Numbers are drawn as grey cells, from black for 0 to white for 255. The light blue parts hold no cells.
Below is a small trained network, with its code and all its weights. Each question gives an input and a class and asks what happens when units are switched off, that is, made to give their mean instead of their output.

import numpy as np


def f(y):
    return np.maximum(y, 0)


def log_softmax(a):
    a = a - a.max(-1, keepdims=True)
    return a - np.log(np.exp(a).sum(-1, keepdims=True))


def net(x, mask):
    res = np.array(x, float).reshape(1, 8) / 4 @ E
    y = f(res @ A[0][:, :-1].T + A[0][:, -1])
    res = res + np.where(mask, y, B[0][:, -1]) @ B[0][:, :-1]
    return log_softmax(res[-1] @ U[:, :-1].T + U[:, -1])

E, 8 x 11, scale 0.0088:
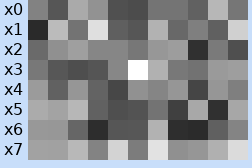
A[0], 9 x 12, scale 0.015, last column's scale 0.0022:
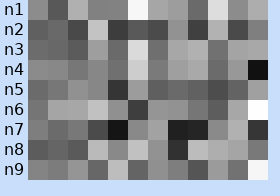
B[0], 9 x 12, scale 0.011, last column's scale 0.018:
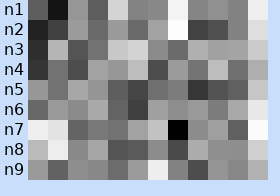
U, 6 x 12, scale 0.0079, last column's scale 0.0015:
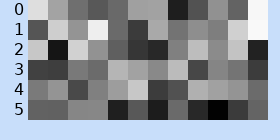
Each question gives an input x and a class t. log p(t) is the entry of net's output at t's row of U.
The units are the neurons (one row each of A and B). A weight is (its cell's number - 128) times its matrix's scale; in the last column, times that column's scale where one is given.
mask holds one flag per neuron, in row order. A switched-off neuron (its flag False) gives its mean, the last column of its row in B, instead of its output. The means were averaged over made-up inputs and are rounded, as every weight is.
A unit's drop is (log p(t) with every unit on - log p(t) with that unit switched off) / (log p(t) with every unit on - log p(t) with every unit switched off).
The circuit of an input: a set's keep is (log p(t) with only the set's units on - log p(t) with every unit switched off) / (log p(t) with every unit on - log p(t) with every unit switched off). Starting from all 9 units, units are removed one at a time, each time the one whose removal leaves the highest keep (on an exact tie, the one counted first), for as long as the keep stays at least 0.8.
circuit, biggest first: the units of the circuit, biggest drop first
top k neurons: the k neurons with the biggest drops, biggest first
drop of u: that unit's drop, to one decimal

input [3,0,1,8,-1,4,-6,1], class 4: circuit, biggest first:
(n3)
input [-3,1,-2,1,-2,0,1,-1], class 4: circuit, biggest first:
(n6; n5; n9)
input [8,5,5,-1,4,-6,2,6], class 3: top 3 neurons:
(n1; n8; n2)
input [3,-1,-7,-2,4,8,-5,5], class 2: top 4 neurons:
(n7; n3; n8; n9)
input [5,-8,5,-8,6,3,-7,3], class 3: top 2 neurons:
(n8; n9)
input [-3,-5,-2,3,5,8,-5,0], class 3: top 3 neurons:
(n7; n8; n1)
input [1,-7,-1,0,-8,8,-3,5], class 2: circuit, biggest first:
(n7; n3)
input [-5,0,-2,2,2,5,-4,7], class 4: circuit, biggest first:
(n2; n4)
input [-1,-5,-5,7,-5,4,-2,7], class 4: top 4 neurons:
(n8; n2; n3; n5)
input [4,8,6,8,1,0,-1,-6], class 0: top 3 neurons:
(n7; n6; n8)
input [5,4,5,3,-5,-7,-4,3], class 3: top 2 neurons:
(n1; n7)
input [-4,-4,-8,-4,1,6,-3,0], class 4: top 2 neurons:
(n2; n1)
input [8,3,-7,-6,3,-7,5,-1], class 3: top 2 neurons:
(n2; n8)
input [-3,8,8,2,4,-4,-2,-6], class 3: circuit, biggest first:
(n2)
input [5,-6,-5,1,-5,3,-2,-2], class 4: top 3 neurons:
(n7; n2; n1)
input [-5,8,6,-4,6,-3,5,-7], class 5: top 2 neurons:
(n2; n5)
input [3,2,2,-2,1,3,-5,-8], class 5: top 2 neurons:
(n5; n1)
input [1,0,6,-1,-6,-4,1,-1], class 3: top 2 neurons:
(n8; n7)
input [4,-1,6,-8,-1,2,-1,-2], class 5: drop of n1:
0.2
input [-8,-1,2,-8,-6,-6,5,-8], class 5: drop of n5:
0.1
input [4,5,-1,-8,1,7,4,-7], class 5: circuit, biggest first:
(n5)
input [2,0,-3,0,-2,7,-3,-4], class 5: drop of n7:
0.5
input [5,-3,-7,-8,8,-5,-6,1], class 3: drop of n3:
0.0
